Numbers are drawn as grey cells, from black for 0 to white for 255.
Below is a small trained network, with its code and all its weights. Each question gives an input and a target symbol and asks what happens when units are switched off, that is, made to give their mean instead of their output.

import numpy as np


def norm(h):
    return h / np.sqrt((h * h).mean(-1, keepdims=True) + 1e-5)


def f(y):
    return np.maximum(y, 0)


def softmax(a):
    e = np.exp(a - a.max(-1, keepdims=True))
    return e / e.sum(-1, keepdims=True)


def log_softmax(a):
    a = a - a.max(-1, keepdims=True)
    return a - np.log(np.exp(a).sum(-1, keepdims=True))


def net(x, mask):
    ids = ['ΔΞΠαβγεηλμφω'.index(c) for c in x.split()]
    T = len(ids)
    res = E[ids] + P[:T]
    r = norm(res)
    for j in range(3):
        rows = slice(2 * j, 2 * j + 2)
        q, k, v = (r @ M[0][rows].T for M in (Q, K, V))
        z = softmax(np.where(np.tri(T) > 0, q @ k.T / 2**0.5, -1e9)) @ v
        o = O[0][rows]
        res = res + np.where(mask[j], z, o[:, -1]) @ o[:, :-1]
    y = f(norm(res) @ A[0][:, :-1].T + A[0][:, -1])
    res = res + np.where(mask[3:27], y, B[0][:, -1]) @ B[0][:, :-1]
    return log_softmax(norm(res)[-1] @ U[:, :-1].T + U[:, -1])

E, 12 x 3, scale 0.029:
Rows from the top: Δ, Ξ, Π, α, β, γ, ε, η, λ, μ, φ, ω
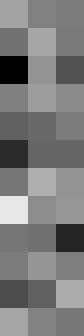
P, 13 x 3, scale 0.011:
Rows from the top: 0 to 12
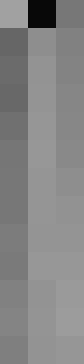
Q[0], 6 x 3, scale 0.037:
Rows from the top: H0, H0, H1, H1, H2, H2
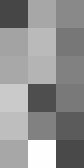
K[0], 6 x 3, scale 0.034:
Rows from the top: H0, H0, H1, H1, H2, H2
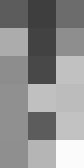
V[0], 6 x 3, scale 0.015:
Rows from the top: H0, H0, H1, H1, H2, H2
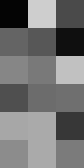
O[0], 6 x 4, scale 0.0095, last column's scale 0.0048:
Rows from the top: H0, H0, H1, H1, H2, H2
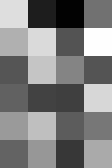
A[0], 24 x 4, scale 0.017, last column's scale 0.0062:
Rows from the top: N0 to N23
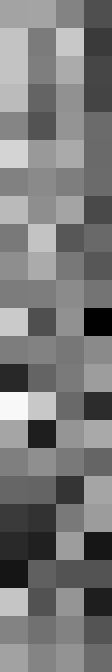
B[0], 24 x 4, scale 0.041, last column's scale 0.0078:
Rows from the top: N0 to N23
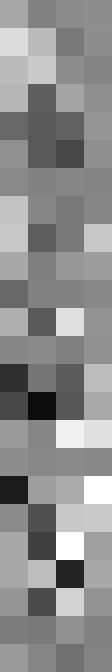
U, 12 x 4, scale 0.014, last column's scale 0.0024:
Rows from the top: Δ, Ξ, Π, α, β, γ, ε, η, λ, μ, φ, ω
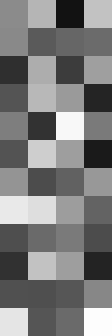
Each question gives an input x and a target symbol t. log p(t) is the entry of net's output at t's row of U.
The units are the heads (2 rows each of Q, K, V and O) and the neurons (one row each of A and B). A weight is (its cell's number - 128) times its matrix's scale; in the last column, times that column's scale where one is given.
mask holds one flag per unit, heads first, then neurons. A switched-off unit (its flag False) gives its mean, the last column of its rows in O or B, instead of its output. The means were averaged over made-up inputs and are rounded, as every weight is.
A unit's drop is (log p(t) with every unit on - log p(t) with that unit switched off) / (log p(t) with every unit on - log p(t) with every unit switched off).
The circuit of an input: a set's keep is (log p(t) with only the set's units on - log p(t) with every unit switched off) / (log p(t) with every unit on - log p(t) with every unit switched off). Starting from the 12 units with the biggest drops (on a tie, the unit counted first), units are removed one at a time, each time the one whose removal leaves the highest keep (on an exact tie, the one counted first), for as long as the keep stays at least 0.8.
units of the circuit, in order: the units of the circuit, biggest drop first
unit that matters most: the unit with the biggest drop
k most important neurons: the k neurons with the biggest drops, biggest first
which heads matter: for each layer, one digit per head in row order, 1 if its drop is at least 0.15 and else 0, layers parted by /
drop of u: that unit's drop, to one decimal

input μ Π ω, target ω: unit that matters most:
H2
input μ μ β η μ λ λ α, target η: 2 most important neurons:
N17, N8
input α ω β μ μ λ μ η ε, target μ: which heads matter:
100
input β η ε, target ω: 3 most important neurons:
N17, N8, N15
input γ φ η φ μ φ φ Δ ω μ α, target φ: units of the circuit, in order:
N14, N15
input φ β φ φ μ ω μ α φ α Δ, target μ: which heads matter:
110
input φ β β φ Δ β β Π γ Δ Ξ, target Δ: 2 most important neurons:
N15, N17
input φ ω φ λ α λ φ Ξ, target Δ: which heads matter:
000
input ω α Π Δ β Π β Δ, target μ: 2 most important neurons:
N15, N18
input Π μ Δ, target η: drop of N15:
0.0
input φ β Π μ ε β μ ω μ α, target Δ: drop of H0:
0.4
